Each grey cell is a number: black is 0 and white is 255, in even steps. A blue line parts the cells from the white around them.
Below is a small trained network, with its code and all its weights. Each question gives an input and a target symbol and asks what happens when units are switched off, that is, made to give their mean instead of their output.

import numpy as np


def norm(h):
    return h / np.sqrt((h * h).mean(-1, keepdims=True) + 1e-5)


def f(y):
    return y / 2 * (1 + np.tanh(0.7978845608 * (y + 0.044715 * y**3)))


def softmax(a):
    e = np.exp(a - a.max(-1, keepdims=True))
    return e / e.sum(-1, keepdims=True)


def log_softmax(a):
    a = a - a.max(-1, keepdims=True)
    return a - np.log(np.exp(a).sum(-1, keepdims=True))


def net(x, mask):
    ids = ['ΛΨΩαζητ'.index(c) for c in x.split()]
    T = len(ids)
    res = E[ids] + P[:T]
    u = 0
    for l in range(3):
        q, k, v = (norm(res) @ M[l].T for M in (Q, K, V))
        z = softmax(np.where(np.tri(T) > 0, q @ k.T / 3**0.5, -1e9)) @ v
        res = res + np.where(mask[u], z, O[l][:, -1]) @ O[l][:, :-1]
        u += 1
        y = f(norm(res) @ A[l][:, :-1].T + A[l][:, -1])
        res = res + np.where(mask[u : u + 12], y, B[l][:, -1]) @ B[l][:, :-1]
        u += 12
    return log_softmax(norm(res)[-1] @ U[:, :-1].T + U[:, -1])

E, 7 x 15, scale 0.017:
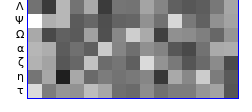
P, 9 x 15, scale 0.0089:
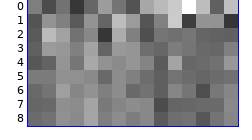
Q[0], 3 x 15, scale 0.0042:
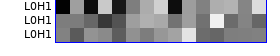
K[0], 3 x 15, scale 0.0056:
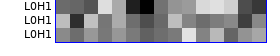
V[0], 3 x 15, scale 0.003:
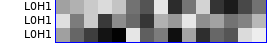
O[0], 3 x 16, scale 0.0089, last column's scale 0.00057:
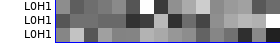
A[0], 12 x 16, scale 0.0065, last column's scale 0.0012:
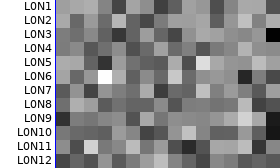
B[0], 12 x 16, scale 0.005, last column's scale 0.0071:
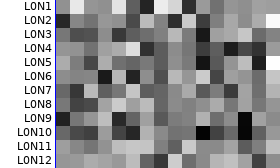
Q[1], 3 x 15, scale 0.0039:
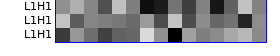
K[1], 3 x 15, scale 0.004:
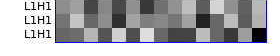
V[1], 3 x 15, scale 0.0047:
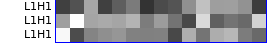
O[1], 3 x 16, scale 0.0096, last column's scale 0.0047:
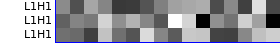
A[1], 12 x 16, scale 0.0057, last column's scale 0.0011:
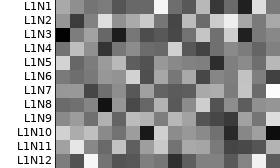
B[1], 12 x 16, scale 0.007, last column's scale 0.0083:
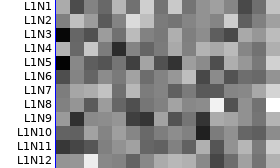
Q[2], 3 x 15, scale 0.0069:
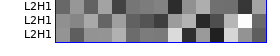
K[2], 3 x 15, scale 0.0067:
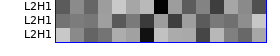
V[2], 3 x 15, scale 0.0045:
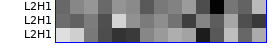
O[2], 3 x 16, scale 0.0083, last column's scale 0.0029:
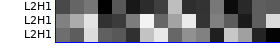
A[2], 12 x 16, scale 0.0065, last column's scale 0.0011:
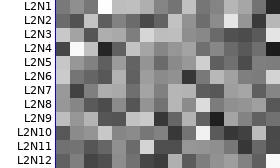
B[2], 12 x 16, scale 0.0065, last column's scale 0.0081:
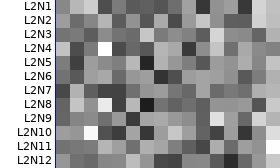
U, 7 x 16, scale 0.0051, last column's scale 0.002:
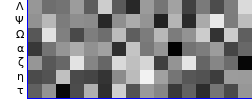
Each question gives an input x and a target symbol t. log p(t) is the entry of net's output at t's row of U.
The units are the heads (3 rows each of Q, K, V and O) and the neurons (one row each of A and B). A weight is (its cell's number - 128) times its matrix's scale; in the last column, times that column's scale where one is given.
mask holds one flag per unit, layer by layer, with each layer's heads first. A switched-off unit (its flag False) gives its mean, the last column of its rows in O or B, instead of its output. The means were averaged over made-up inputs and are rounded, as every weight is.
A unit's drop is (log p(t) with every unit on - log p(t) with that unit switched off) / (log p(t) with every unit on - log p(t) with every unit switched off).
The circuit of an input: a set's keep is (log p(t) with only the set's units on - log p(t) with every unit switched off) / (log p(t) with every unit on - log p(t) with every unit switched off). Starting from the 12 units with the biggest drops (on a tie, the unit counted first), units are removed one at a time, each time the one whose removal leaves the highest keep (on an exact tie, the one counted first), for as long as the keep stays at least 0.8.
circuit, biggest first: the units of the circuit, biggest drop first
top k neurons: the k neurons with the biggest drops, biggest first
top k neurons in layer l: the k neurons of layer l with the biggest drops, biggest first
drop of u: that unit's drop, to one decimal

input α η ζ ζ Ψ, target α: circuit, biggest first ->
(L1H1, L0H1)
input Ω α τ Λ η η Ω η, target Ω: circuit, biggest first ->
(L2H1, L2N1)
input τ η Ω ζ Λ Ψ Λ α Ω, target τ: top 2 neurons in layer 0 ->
(L0N6, L0N11)
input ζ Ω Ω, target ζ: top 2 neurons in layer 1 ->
(L1N8, L1N1)
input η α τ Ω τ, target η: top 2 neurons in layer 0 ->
(L0N6, L0N1)
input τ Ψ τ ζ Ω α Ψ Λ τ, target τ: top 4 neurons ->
(L0N6, L0N11, L1N9, L0N2)
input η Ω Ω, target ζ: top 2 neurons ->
(L1N1, L1N8)
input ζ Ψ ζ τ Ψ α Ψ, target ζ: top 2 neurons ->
(L2N4, L0N2)
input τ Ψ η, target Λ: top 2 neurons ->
(L2N10, L0N7)
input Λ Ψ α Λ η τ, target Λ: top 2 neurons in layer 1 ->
(L1N11, L1N3)
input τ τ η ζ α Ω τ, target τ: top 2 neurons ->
(L0N6, L1N9)
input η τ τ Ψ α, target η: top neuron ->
(L1N9)
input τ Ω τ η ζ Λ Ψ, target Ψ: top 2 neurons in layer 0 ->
(L0N5, L0N1)
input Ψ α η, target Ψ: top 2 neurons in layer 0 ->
(L0N1, L0N7)
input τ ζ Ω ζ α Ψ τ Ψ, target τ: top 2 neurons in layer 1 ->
(L1N11, L1N9)
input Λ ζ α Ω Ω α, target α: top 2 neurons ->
(L1N9, L1N1)
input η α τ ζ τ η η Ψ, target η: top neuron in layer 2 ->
(L2N2)
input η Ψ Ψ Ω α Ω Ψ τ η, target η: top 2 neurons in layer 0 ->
(L0N2, L0N6)
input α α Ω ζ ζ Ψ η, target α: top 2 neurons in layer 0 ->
(L0N7, L0N5)
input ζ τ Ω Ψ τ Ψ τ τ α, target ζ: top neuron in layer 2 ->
(L2N4)
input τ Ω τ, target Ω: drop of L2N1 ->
0.1
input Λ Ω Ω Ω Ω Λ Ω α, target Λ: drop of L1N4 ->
0.2
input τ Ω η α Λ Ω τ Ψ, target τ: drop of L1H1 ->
0.6
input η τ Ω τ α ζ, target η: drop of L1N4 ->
0.2
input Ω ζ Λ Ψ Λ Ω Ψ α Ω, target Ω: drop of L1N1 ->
0.2
